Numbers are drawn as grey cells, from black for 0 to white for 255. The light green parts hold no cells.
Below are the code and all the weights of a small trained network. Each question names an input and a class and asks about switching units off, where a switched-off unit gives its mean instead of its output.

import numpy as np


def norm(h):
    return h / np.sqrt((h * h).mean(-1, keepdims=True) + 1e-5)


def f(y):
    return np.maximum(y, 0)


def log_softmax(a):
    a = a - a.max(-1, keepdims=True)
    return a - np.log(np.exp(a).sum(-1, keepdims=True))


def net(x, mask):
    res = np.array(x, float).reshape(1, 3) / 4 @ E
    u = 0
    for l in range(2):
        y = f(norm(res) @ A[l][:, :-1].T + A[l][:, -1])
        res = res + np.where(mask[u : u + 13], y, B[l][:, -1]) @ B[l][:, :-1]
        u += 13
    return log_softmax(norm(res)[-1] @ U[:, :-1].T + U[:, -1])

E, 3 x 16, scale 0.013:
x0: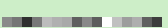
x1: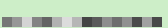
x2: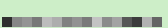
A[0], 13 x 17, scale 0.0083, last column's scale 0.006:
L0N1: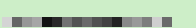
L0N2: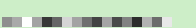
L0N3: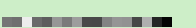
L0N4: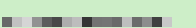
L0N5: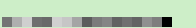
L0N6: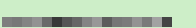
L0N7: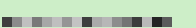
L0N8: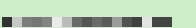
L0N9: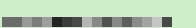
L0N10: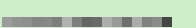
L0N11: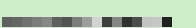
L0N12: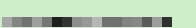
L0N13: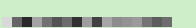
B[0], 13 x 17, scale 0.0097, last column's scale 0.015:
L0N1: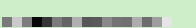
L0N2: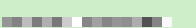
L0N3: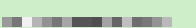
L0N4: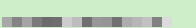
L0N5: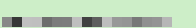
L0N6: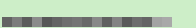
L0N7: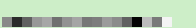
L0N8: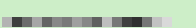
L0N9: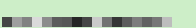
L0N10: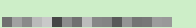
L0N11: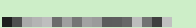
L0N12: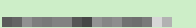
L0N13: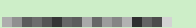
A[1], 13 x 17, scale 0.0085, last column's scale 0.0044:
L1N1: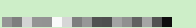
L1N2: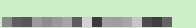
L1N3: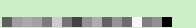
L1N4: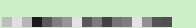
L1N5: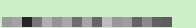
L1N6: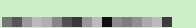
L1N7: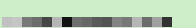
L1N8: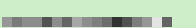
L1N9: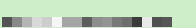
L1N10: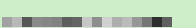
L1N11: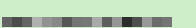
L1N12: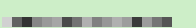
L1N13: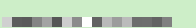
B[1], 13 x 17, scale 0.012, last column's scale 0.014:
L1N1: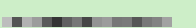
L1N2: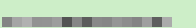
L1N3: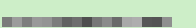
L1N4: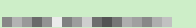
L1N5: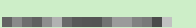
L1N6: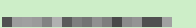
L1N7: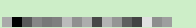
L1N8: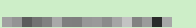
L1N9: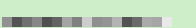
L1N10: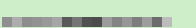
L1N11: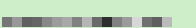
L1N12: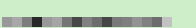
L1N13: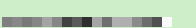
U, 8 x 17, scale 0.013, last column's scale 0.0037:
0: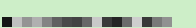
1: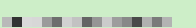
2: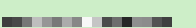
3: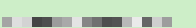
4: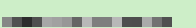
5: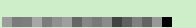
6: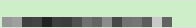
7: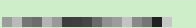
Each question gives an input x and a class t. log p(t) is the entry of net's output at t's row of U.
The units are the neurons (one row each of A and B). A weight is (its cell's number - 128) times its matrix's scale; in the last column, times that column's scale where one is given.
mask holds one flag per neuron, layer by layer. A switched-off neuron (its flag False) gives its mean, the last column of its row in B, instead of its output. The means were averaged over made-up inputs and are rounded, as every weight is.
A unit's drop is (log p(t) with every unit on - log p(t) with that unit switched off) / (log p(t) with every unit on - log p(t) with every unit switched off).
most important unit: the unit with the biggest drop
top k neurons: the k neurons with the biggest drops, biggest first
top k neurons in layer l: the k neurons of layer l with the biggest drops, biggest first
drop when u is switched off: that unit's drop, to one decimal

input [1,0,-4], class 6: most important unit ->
L0N1
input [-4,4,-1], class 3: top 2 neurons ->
[L0N1 L1N4]
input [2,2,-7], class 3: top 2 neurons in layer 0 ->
[L0N1 L0N7]
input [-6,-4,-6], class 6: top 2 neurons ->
[L0N1 L0N2]
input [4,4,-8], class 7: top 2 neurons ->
[L0N13 L1N13]
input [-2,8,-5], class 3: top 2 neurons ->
[L1N4 L0N1]
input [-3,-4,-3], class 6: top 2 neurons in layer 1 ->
[L1N7 L1N13]
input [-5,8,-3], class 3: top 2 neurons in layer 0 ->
[L0N1 L0N2]
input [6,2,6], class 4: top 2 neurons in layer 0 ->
[L0N2 L0N4]
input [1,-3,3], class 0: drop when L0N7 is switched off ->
0.2
